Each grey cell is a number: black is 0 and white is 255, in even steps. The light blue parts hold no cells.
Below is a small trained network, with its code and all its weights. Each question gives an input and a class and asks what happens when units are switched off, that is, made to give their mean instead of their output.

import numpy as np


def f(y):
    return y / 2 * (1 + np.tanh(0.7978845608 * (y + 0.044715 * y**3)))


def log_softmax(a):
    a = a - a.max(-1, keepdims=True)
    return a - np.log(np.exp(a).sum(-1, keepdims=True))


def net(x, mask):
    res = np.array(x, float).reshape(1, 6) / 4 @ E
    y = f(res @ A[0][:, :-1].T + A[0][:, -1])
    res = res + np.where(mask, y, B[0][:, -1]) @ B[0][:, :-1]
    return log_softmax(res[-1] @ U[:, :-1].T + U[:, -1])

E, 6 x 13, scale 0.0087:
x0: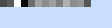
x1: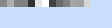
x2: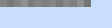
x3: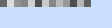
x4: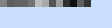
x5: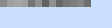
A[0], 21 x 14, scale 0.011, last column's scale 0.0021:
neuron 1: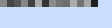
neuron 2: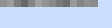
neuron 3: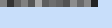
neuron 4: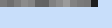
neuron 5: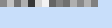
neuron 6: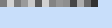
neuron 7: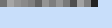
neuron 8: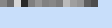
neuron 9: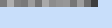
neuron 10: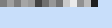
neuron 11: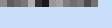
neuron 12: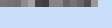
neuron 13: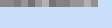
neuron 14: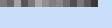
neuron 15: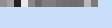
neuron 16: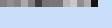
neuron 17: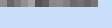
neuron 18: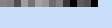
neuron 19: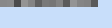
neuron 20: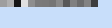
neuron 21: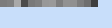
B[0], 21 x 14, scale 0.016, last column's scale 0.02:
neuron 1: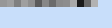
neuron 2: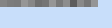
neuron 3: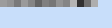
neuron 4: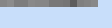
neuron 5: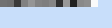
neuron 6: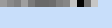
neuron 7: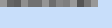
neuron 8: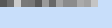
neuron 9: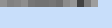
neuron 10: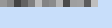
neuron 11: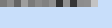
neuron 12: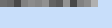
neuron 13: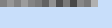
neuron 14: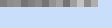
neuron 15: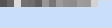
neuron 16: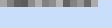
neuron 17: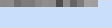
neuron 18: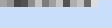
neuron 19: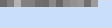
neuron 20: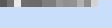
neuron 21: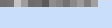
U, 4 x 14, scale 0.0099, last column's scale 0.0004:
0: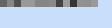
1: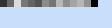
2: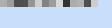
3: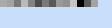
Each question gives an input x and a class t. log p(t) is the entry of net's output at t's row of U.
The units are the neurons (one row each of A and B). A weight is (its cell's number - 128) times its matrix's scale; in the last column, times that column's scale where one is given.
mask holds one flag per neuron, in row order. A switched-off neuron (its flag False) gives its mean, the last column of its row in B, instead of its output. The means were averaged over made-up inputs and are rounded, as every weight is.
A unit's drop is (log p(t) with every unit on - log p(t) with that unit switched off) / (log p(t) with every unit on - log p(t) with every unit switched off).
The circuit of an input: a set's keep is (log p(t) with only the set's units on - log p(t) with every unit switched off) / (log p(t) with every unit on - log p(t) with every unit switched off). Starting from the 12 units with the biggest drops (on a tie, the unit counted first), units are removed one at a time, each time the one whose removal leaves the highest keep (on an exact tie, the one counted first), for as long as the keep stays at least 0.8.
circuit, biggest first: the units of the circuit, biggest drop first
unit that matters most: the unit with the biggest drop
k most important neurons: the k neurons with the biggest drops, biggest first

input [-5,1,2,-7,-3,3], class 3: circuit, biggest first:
[neuron 1]
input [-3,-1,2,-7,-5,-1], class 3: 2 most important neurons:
[neuron 1; neuron 18]
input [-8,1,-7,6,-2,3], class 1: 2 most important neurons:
[neuron 20; neuron 15]
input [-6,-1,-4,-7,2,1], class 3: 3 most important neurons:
[neuron 1; neuron 3; neuron 8]
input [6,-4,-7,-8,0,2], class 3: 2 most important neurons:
[neuron 1; neuron 3]
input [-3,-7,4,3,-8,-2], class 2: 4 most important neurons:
[neuron 10; neuron 16; neuron 5; neuron 13]
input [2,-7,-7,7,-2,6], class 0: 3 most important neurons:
[neuron 11; neuron 12; neuron 1]
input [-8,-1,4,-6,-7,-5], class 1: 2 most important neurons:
[neuron 15; neuron 20]
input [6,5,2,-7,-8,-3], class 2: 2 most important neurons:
[neuron 10; neuron 16]
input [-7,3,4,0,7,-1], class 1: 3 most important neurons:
[neuron 20; neuron 15; neuron 10]
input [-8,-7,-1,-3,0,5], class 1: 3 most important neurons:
[neuron 20; neuron 15; neuron 5]
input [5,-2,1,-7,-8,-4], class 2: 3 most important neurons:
[neuron 10; neuron 16; neuron 6]
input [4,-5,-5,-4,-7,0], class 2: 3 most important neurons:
[neuron 10; neuron 5; neuron 16]
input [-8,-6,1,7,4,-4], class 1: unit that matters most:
neuron 20
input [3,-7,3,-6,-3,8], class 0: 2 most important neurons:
[neuron 11; neuron 6]
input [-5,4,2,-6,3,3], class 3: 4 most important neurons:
[neuron 1; neuron 3; neuron 8; neuron 14]
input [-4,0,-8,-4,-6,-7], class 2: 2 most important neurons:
[neuron 10; neuron 16]
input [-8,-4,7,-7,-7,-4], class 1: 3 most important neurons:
[neuron 15; neuron 20; neuron 18]
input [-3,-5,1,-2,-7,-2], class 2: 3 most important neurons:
[neuron 10; neuron 16; neuron 5]
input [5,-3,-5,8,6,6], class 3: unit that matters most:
neuron 6
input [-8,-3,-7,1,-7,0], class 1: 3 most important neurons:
[neuron 15; neuron 20; neuron 18]
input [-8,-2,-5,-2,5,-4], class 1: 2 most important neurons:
[neuron 20; neuron 15]
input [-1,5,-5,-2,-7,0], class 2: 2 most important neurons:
[neuron 10; neuron 16]
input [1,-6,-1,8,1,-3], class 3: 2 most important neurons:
[neuron 6; neuron 5]
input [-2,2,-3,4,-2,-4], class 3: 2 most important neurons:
[neuron 18; neuron 6]
